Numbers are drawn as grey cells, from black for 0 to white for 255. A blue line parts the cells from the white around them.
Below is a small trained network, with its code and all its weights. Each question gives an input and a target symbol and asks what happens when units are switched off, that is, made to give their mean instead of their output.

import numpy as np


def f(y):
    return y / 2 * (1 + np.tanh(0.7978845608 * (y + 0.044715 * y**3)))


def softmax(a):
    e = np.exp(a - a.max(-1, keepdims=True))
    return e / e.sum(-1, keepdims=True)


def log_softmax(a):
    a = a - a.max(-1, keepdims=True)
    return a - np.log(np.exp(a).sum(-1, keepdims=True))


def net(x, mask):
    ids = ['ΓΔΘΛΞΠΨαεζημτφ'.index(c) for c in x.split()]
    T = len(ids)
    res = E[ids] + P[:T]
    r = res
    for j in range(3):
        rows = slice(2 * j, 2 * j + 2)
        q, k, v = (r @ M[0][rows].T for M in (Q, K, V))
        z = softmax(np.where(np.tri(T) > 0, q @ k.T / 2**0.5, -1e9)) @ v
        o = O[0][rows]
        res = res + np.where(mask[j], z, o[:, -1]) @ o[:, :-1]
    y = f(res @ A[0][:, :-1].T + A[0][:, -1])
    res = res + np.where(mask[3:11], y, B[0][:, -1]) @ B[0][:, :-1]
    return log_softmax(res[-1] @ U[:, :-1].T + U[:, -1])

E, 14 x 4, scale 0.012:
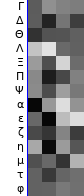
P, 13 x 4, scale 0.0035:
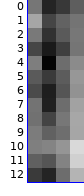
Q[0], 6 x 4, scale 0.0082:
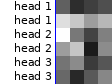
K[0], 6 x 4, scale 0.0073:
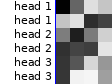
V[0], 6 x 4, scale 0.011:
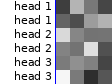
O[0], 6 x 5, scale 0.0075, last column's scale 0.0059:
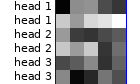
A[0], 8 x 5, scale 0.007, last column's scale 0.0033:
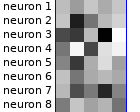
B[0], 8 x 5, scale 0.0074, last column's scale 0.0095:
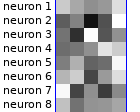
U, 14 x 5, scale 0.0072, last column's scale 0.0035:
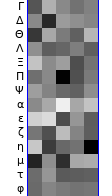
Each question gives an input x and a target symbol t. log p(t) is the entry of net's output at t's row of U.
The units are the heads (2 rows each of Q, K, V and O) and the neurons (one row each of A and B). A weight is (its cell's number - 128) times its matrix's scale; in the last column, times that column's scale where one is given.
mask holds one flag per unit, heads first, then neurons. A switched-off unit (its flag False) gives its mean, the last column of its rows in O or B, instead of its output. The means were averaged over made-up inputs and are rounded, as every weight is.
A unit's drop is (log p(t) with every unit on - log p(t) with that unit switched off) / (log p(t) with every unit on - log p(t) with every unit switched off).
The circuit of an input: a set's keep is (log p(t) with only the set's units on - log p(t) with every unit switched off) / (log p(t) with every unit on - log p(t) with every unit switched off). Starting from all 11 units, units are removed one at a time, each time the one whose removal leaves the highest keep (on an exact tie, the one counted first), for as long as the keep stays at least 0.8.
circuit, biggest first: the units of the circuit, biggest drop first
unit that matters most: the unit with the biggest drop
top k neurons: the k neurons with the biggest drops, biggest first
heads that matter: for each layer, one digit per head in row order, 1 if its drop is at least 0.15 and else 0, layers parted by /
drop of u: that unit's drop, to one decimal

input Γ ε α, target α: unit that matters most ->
neuron 2
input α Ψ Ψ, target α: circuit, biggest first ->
(head 3; neuron 2; head 2)
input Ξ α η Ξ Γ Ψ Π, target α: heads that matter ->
101
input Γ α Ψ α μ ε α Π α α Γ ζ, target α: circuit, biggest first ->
(head 3; neuron 2)
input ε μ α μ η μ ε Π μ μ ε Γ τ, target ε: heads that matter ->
100
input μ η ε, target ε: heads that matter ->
100
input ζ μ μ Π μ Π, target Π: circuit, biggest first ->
(head 3; neuron 2; neuron 4; neuron 1)
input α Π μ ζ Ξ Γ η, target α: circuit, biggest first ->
(head 3; head 1; neuron 2)
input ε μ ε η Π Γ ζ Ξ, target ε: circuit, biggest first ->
(head 1; neuron 6; neuron 1; neuron 3)
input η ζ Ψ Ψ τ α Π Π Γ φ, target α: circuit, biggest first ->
(neuron 2; head 3; head 2)
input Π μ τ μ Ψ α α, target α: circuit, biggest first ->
(neuron 2; head 2)
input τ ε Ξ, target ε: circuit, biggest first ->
(head 1; neuron 6; neuron 1)
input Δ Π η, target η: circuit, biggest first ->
(neuron 7; head 3; head 2)
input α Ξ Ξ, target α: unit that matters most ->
head 3
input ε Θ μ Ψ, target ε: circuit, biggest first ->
(head 1; neuron 6; neuron 1; neuron 3)
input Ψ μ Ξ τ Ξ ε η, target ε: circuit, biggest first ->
(head 1; neuron 6; neuron 1)
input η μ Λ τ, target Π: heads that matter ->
011
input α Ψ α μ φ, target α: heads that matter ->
001
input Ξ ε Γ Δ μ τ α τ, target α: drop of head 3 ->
0.7
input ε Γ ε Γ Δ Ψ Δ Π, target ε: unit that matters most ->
head 1
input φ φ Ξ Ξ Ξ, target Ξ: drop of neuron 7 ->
0.2
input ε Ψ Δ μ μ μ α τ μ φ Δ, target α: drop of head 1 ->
0.1
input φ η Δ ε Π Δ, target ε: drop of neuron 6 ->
0.2
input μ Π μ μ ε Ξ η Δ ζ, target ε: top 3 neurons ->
(neuron 6; neuron 1; neuron 3)
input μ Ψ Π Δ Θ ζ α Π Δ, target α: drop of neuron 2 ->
0.2
